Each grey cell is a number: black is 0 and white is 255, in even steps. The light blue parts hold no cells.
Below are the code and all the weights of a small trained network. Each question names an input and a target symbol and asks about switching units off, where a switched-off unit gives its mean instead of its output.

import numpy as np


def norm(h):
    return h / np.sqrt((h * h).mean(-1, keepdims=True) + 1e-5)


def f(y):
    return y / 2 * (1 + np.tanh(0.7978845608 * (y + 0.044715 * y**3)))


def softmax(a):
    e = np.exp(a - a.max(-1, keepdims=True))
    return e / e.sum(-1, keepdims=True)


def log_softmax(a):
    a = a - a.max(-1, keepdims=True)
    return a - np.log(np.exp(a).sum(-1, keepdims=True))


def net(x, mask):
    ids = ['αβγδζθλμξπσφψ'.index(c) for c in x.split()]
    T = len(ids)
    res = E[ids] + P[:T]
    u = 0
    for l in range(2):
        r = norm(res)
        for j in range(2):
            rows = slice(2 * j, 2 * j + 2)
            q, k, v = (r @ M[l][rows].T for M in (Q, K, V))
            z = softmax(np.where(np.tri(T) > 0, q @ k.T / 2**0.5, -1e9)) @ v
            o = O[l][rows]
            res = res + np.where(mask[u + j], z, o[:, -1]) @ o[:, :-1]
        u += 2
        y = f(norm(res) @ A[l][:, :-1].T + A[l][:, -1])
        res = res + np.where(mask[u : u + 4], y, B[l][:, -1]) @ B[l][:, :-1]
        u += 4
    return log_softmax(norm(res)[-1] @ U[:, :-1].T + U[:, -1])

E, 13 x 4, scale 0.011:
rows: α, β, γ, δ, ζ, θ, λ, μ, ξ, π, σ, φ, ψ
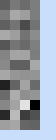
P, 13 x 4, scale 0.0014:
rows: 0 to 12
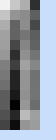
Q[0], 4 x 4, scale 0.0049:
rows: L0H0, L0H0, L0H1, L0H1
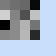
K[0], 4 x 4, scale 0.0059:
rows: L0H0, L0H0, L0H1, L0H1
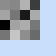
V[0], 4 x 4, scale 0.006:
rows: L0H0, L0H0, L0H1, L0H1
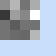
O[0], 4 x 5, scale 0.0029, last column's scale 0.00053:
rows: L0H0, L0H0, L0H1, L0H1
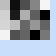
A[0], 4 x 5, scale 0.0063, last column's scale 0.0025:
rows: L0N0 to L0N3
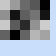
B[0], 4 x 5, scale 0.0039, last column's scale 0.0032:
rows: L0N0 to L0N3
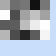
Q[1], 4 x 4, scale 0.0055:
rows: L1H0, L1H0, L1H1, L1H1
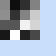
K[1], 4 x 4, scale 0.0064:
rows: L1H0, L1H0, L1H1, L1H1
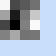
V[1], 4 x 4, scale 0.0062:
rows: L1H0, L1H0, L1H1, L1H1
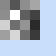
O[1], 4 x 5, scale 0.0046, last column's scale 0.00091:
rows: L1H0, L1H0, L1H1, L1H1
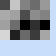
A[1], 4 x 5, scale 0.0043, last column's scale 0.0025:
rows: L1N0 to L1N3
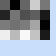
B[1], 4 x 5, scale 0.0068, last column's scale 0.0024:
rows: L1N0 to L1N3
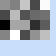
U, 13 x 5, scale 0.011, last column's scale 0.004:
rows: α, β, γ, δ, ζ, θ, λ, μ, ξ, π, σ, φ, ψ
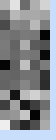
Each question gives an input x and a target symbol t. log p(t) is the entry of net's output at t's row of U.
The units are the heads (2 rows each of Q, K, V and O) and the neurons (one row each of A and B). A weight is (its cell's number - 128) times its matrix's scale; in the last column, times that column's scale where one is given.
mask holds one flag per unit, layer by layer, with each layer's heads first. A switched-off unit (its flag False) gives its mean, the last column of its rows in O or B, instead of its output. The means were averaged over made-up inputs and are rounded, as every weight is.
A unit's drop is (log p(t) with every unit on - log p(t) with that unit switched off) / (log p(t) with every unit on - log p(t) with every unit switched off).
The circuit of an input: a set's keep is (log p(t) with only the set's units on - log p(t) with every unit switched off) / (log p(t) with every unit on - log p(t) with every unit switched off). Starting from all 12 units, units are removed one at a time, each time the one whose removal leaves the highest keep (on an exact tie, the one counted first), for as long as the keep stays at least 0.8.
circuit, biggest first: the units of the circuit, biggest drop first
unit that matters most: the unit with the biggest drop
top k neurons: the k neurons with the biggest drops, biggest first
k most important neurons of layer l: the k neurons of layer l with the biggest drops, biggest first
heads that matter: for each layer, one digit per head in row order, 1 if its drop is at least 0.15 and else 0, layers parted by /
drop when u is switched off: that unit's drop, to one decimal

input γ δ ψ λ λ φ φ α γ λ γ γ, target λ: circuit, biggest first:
[L1H0 L1N0]
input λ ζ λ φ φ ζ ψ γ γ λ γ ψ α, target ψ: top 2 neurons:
[L0N3 L0N2]
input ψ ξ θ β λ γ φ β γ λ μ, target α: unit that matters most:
L1N3
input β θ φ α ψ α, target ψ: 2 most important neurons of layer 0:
[L0N2 L0N3]
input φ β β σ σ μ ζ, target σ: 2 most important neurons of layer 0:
[L0N2 L0N1]
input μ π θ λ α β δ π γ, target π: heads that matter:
10 / 00
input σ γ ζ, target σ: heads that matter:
10 / 10
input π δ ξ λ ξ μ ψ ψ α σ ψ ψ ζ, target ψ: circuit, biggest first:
[L1H1 L0N3]
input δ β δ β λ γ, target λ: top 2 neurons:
[L0N2 L1N0]
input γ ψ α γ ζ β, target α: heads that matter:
00 / 10
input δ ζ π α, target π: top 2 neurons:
[L0N1 L0N3]
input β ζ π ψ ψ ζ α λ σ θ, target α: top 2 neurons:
[L0N2 L1N3]
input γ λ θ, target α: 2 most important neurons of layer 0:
[L0N3 L0N2]
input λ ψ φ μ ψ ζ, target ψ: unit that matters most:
L1H1
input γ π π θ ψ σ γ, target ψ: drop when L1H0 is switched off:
0.2
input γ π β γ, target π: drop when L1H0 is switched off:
-0.1
